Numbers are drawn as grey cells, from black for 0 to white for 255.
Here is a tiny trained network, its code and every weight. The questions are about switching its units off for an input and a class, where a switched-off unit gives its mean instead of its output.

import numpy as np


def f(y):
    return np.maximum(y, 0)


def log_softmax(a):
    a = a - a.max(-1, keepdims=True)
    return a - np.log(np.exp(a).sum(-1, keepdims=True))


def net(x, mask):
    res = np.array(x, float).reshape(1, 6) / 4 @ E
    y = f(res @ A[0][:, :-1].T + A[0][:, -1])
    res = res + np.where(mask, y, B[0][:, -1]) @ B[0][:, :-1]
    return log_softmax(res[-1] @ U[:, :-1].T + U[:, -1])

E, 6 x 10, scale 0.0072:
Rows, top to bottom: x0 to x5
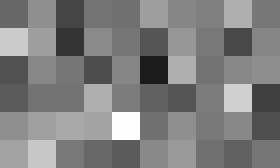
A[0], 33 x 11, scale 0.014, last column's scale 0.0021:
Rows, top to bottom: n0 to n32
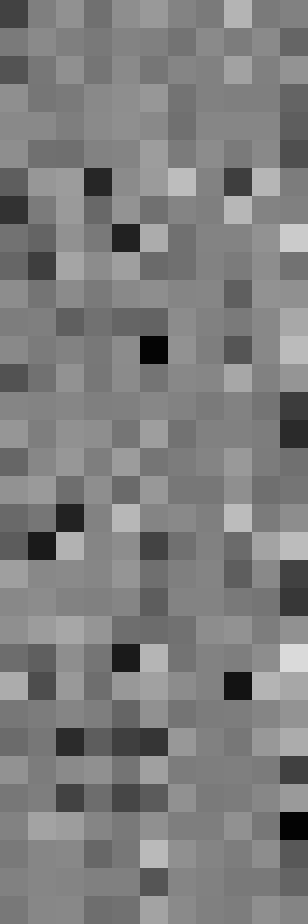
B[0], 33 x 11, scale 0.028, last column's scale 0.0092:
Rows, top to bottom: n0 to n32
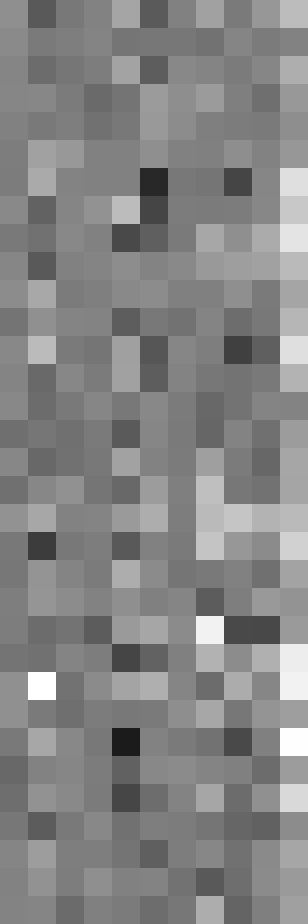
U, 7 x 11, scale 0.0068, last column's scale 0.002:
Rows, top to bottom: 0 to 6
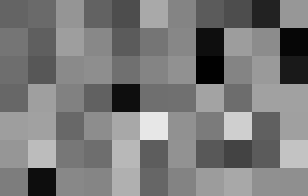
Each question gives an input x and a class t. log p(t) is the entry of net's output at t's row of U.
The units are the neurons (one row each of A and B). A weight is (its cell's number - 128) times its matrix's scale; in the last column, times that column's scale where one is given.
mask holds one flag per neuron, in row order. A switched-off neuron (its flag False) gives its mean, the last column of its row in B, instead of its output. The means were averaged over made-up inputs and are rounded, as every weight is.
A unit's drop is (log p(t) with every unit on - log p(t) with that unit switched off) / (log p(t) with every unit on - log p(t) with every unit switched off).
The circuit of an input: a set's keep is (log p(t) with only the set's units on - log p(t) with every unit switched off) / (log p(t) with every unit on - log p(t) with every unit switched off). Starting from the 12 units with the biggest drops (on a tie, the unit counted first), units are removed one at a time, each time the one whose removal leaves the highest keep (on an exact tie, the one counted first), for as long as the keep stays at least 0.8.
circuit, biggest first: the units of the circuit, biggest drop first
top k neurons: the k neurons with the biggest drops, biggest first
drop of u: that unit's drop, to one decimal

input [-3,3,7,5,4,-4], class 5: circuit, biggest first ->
n12
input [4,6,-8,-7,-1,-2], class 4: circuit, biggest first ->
n24, n26
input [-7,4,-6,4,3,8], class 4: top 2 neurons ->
n6, n26
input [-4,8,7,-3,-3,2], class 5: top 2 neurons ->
n12, n23
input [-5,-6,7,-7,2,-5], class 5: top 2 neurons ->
n6, n12
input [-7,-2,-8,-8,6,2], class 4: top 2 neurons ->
n24, n12
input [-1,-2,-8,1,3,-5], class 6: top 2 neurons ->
n24, n26
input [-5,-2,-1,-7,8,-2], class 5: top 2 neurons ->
n6, n18
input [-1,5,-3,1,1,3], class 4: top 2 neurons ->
n6, n26
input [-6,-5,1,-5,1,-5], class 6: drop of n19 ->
0.5
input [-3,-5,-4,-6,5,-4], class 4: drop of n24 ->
0.2
